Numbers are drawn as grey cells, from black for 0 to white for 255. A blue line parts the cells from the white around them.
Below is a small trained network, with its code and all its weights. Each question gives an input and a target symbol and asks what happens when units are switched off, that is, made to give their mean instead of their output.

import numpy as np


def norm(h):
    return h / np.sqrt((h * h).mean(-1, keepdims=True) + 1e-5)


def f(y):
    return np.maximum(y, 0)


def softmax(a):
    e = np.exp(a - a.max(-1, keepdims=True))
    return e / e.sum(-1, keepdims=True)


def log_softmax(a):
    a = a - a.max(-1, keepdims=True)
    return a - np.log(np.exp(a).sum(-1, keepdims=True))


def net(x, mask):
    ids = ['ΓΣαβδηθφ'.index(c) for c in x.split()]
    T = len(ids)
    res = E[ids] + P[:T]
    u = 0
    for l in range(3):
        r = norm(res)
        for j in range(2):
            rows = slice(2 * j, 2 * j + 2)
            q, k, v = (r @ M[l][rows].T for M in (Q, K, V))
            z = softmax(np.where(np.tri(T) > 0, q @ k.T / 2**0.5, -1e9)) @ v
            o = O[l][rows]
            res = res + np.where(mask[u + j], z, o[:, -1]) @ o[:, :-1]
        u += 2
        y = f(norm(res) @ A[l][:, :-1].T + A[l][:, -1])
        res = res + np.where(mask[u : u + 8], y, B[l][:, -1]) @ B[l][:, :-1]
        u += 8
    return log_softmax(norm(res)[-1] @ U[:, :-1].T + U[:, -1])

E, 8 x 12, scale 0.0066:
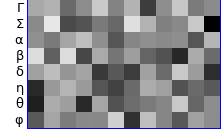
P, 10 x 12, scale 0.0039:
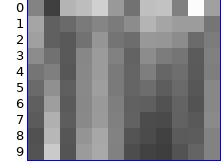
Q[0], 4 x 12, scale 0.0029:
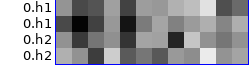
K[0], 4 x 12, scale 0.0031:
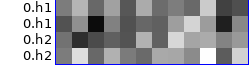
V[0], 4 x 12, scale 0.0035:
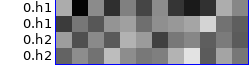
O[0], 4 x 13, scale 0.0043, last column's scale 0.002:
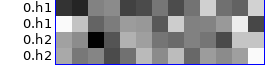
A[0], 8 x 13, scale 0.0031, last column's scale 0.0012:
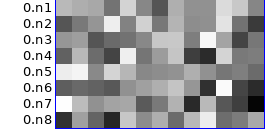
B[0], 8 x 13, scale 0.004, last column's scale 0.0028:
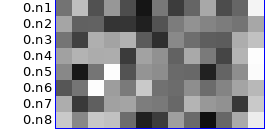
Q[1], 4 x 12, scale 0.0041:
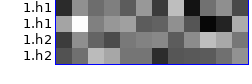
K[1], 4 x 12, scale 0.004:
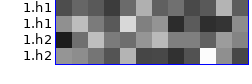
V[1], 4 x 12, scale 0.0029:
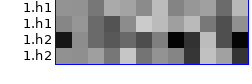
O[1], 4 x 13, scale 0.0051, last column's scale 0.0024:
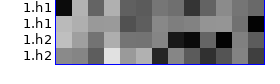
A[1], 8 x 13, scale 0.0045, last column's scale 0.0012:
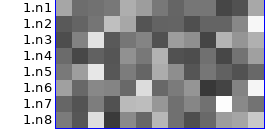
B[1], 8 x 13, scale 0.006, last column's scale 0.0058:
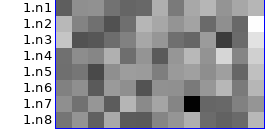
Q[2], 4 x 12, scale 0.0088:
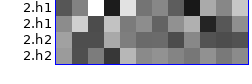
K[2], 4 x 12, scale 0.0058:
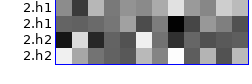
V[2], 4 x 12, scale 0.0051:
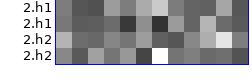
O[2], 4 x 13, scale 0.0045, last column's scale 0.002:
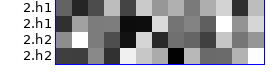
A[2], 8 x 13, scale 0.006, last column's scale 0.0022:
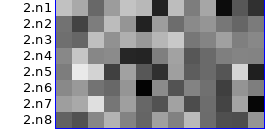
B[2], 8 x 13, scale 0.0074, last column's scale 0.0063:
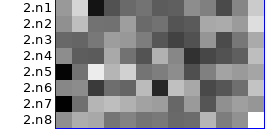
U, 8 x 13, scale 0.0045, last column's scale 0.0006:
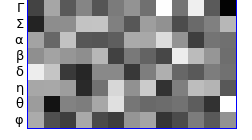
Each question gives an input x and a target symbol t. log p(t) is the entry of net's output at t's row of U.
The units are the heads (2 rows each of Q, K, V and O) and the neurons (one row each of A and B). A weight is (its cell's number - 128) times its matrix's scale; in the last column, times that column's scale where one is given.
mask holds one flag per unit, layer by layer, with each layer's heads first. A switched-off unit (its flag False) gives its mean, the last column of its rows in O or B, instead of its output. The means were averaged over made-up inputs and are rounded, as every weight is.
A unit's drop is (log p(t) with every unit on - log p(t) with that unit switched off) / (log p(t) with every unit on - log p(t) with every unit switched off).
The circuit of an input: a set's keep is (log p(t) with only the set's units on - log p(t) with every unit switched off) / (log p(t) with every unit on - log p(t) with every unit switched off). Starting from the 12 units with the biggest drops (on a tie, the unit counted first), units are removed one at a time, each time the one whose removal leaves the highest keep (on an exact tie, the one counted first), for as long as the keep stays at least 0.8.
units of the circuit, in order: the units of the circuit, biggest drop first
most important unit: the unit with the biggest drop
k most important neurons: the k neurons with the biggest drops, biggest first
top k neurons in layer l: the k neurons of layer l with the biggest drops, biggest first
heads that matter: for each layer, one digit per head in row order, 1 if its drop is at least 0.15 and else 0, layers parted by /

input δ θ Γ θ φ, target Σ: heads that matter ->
10 / 01 / 10
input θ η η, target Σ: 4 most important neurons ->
[0.n1 2.n5 1.n2 2.n7]
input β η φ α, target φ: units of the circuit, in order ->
[2.h2 2.n4]
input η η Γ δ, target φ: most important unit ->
0.h1
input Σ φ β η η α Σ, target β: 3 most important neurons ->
[0.n3 1.n2 1.n4]
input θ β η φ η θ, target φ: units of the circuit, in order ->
[0.n8 2.n4]
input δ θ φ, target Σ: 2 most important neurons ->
[0.n1 2.n5]
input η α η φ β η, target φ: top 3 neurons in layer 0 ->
[0.n1 0.n4 0.n6]
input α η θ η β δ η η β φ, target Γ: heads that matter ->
10 / 11 / 10
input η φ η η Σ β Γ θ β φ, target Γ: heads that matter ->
10 / 11 / 00
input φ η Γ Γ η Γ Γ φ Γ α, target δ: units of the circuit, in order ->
[2.h1 2.n1]
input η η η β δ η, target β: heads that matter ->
00 / 00 / 11
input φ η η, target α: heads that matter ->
10 / 01 / 00
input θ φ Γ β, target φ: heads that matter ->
00 / 01 / 01
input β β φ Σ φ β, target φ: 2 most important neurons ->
[2.n4 0.n5]
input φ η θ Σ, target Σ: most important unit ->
0.h1
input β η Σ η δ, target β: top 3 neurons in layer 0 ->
[0.n7 0.n3 0.n4]
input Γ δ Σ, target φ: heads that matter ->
10 / 01 / 00
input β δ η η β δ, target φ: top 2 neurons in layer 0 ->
[0.n5 0.n3]
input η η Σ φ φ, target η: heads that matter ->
11 / 11 / 10
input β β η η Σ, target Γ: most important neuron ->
[1.n4]
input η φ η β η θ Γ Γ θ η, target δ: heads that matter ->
00 / 00 / 11
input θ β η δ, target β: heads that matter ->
00 / 01 / 01
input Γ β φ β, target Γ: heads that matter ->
10 / 00 / 00
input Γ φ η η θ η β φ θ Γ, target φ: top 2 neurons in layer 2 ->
[2.n4 2.n1]
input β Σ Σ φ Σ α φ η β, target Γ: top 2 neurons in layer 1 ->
[1.n4 1.n3]
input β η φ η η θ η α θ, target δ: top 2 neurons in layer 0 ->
[0.n8 0.n2]
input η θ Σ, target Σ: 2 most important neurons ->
[0.n1 1.n2]
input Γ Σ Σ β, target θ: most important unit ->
1.n7
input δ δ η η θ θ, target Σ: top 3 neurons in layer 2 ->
[2.n5 2.n7 2.n6]
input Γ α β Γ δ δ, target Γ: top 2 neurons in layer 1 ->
[1.n7 1.n8]
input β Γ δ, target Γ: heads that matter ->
10 / 01 / 11
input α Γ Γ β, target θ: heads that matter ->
00 / 00 / 10
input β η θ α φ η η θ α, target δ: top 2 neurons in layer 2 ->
[2.n6 2.n5]
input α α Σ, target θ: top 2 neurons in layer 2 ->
[2.n3 2.n2]
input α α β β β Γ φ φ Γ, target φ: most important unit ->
1.h2
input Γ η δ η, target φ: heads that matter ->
10 / 01 / 00
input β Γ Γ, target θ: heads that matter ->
00 / 00 / 11
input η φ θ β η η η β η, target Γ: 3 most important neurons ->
[1.n4 1.n2 0.n1]
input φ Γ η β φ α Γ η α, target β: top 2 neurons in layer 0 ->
[0.n5 0.n7]
